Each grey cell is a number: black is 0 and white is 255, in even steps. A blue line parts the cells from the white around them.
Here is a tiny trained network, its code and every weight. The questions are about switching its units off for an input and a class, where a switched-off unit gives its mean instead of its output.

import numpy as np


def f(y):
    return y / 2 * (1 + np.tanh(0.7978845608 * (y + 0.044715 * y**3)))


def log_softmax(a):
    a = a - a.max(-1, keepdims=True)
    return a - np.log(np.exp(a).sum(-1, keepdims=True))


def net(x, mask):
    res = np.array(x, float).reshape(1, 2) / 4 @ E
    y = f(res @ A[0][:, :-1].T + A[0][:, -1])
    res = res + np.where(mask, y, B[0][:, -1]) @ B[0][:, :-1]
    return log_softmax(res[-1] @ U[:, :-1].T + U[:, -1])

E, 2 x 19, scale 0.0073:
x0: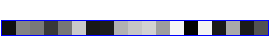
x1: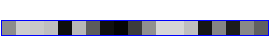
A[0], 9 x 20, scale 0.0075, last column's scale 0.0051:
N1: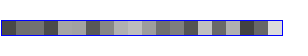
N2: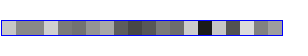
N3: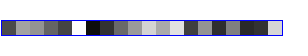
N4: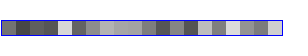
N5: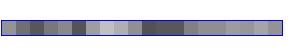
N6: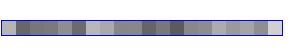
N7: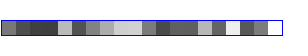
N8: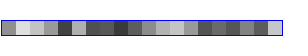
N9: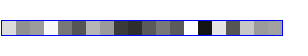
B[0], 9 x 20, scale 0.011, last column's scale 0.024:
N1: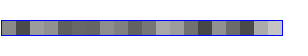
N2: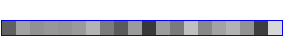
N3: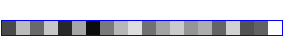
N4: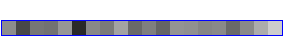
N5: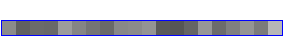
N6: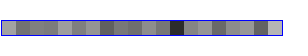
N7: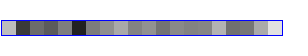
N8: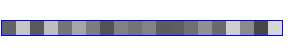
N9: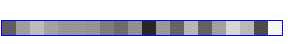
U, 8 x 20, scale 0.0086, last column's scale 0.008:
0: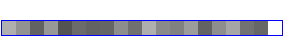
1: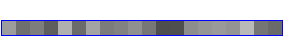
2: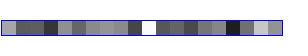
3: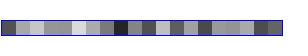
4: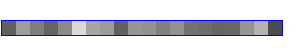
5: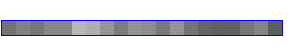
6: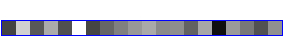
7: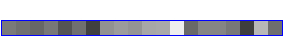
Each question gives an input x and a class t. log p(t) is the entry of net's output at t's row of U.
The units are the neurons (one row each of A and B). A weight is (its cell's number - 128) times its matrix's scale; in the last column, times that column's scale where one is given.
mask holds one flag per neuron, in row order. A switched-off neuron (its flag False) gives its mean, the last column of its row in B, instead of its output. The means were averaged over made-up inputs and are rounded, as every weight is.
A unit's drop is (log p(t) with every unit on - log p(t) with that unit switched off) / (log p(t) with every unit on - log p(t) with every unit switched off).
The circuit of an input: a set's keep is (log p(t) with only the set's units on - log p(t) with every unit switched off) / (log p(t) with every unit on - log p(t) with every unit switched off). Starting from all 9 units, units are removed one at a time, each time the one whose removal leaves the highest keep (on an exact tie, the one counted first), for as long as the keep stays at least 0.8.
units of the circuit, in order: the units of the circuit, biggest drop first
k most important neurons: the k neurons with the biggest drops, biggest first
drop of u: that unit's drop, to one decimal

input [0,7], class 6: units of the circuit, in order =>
N8
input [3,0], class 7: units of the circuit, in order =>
N8, N9
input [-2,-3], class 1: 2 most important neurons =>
N3, N1
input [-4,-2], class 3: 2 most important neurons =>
N9, N7
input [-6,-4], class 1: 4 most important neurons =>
N3, N5, N6, N8
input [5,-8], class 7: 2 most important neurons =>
N1, N6
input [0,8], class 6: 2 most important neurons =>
N8, N3
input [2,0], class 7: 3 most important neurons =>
N8, N9, N2
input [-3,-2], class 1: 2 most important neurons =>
N3, N8
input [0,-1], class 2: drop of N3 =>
0.5
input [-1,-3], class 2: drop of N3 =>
0.2
